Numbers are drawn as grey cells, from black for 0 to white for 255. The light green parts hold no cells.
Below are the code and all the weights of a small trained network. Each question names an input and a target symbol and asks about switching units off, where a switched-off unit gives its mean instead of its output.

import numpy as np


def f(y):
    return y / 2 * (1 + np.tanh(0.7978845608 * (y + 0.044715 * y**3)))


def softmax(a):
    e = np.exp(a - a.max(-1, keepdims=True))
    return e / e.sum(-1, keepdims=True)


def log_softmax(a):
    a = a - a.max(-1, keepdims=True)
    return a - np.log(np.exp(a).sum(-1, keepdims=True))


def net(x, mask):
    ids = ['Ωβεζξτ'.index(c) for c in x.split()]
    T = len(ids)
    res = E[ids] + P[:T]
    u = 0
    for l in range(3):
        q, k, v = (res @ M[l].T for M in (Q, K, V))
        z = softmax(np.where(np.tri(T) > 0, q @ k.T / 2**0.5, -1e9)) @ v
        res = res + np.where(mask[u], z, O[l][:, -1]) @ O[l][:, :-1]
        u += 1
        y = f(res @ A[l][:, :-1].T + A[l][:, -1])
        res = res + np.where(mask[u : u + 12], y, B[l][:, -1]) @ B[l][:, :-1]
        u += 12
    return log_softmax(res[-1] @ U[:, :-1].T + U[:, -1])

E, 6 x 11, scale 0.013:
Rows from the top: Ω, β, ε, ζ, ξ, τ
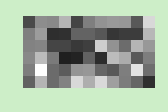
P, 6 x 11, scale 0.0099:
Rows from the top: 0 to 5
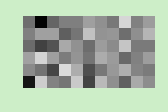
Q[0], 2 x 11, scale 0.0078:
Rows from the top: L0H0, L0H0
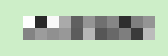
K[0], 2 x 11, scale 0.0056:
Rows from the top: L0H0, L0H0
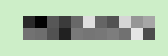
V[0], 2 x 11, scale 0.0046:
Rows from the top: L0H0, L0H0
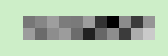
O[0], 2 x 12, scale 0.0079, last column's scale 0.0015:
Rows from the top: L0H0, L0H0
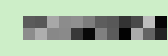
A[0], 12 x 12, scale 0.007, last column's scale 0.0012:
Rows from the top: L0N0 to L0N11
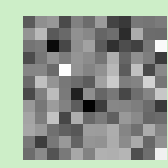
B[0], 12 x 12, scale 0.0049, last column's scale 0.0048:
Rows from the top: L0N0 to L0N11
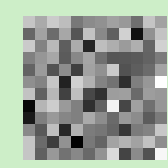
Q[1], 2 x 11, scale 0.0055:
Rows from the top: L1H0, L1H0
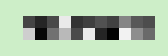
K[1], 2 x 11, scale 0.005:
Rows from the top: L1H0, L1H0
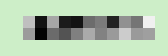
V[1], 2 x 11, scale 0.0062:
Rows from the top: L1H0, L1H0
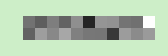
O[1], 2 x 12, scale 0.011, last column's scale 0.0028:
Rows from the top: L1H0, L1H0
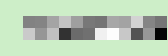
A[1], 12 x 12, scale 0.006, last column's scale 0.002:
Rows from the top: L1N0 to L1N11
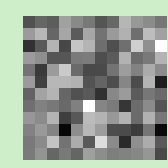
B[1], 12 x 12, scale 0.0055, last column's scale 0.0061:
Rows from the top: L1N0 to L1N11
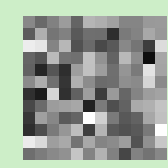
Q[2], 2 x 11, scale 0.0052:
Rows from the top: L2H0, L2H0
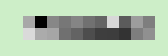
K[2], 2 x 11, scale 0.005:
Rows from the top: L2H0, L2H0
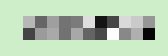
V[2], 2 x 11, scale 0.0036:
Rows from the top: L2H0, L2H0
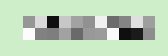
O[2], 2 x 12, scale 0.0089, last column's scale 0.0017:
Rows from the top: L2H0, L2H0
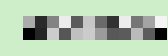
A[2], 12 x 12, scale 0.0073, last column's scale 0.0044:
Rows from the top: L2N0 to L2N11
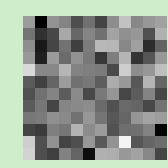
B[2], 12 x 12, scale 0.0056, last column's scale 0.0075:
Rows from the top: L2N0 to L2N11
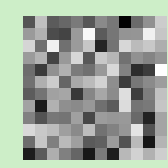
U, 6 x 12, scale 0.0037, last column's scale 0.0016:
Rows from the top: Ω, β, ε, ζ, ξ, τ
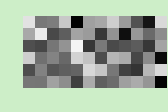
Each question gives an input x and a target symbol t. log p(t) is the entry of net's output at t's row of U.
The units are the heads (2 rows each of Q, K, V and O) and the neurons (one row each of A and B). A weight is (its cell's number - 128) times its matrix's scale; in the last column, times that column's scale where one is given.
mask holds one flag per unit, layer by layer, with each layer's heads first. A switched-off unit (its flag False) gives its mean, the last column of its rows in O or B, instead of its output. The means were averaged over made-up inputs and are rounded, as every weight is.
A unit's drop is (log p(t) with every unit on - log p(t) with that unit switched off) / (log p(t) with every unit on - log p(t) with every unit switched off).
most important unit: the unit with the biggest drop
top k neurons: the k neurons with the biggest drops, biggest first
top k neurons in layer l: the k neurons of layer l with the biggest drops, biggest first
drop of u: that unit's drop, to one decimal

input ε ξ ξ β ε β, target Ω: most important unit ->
L0H0
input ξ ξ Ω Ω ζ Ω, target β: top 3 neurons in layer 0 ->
[L0N5; L0N7; L0N1]
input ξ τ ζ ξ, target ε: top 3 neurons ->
[L0N11; L1N9; L0N7]
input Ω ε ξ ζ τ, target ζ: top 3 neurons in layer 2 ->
[L2N2; L2N1; L2N7]
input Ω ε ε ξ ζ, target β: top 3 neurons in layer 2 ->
[L2N10; L2N0; L2N4]
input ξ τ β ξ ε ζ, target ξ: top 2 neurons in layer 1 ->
[L1N8; L1N9]
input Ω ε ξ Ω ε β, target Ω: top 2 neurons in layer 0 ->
[L0N2; L0N7]
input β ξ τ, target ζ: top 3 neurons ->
[L2N2; L2N1; L0N11]
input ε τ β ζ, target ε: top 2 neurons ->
[L1N9; L0N11]
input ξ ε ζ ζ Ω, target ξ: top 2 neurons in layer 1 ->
[L1N4; L1N2]
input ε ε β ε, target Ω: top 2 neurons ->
[L2N4; L1N10]
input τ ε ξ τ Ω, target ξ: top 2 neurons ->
[L1N2; L2N5]
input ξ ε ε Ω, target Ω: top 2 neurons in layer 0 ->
[L0N1; L0N5]
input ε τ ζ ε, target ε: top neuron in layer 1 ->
[L1N9]
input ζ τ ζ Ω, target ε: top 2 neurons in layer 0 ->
[L0N11; L0N5]
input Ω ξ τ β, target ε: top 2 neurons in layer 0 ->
[L0N11; L0N4]
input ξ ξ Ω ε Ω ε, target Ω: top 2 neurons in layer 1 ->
[L1N10; L1N8]
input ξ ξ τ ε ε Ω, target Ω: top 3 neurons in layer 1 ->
[L1N10; L1N9; L1N6]
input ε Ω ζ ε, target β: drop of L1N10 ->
0.1
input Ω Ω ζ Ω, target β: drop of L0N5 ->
0.3
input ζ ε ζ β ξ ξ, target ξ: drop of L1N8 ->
0.2
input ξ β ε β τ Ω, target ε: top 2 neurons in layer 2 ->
[L2N8; L2N1]
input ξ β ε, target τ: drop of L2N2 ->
0.2
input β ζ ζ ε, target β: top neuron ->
[L0N5]
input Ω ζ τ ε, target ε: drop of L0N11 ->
0.4
